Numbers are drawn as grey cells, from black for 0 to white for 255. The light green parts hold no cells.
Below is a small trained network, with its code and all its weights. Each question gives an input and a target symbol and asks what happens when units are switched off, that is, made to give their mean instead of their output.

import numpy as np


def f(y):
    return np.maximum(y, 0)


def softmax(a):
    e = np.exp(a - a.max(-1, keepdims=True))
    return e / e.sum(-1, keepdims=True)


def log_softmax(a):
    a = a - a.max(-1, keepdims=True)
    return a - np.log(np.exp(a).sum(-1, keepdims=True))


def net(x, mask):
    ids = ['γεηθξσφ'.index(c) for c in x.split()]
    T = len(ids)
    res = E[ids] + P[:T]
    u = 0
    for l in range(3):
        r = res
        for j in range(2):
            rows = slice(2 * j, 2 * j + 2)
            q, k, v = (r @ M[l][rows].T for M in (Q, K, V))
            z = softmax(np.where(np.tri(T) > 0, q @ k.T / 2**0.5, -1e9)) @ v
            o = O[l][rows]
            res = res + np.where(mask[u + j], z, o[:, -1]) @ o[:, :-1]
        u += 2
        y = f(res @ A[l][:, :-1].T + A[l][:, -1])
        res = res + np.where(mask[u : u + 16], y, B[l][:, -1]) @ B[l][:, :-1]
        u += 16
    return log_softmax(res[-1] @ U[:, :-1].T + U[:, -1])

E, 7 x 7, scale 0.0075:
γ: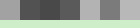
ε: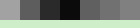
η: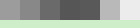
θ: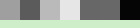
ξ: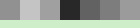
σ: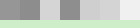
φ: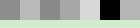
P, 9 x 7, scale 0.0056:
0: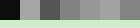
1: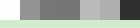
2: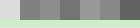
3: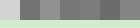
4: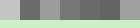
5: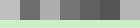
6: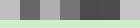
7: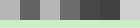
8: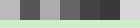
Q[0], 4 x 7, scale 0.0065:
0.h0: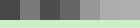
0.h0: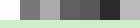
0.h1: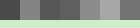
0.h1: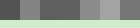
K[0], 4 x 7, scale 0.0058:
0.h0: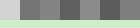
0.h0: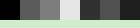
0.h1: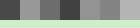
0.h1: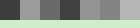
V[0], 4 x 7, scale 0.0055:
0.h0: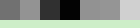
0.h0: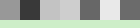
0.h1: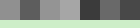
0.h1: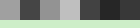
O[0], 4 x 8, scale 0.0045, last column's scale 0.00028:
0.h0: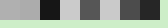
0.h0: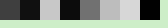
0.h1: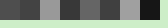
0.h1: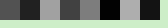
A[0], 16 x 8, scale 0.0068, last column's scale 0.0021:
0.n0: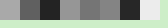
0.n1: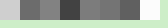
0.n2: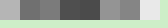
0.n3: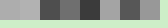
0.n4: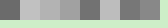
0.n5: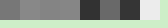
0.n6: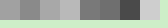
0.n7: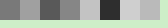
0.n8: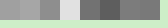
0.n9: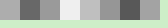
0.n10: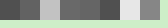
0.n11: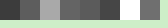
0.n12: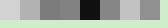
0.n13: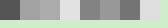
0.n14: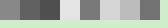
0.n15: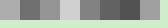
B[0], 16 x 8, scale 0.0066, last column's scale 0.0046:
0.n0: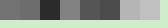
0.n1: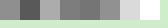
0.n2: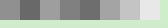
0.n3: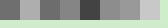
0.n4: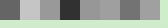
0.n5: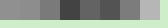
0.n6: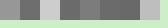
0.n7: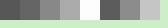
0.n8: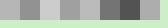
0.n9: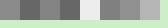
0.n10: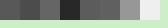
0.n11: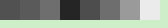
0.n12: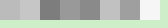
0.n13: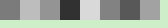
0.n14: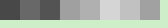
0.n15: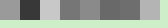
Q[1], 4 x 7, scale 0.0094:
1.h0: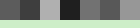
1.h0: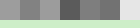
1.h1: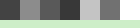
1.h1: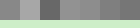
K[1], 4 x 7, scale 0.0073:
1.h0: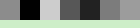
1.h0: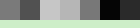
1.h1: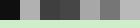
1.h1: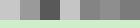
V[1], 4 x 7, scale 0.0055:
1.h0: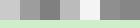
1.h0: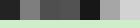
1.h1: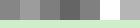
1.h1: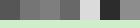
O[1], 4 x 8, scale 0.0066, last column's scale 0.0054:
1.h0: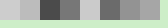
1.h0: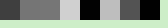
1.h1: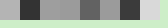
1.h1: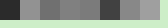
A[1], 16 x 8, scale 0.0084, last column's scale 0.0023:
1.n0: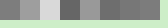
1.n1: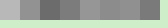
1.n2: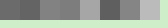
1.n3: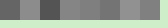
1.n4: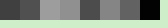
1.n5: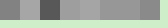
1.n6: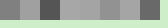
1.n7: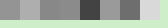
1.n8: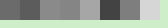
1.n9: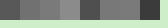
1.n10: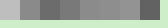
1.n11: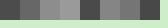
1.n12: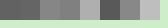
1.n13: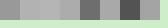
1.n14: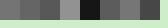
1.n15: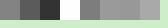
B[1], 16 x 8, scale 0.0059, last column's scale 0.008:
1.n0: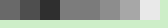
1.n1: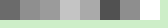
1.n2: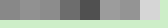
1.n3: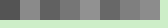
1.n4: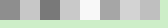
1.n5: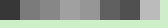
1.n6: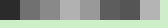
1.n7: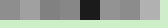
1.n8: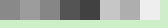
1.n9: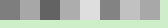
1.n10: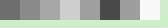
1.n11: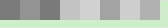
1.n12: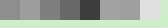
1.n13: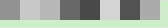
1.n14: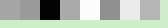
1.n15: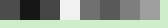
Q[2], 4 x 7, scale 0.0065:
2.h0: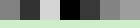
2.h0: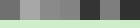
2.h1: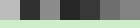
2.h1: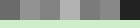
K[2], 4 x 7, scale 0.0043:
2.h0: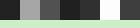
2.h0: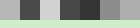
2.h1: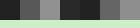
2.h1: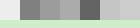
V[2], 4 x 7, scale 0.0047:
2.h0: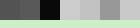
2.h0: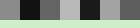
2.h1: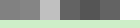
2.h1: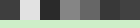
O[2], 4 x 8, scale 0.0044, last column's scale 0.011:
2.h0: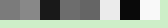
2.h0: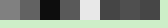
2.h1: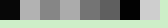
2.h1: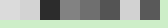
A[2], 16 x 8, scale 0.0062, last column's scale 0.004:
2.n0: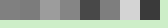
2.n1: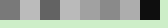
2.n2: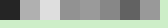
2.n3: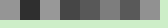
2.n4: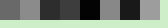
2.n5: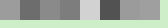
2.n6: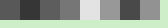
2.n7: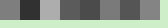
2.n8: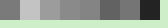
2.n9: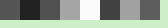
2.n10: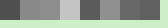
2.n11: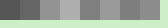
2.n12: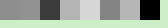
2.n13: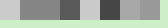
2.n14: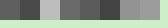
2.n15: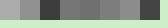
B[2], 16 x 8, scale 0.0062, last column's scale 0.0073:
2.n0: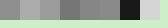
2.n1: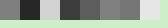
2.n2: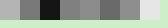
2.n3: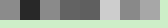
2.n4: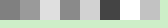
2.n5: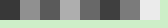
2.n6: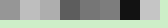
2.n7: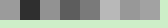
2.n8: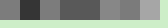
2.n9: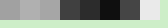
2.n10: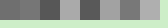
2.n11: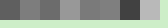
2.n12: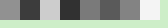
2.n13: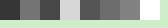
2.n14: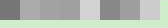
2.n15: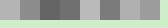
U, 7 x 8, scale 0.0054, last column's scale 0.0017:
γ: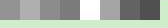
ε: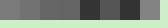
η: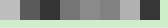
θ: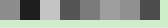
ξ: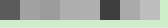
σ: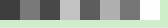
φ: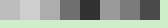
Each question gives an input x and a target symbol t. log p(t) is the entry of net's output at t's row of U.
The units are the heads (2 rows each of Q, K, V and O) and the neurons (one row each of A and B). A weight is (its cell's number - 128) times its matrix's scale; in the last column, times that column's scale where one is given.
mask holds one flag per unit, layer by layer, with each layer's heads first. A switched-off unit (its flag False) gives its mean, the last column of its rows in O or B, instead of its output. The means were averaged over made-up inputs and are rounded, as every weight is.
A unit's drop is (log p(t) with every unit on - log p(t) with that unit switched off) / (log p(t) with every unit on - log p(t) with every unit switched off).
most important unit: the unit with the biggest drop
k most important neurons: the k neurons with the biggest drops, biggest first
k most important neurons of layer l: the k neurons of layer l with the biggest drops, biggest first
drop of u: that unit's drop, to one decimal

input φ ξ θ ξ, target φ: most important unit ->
2.h0
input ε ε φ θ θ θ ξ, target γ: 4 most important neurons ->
0.n0; 1.n15; 2.n4; 1.n14
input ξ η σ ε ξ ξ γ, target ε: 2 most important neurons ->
1.n15; 2.n9
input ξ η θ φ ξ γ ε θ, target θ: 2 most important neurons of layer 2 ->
2.n7; 2.n3
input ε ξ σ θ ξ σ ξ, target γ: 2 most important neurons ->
0.n0; 1.n14
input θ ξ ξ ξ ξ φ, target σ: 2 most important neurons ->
0.n11; 0.n10
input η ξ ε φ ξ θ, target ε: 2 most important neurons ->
1.n15; 0.n14
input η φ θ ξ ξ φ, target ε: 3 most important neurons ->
0.n14; 1.n15; 2.n9
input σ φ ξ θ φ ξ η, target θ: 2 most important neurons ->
0.n14; 0.n4
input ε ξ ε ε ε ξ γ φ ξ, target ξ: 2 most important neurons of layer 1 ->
1.n1; 1.n10
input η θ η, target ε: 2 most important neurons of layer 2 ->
2.n9; 2.n6
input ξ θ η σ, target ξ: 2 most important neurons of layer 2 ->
2.n5; 2.n13
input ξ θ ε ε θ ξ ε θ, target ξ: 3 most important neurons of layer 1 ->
1.n4; 1.n14; 1.n13
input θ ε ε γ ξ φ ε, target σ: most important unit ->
1.h0
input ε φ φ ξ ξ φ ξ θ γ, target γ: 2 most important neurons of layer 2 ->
2.n4; 2.n6
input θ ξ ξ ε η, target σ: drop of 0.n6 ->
0.0
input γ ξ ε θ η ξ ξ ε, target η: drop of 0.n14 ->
0.1
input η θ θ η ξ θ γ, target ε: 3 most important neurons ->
2.n9; 1.n15; 0.n14
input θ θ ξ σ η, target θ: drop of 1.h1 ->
-0.1
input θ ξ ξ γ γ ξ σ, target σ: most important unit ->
0.h1
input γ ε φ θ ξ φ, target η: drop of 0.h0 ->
0.2
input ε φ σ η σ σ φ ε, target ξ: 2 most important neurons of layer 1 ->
1.n10; 1.n1
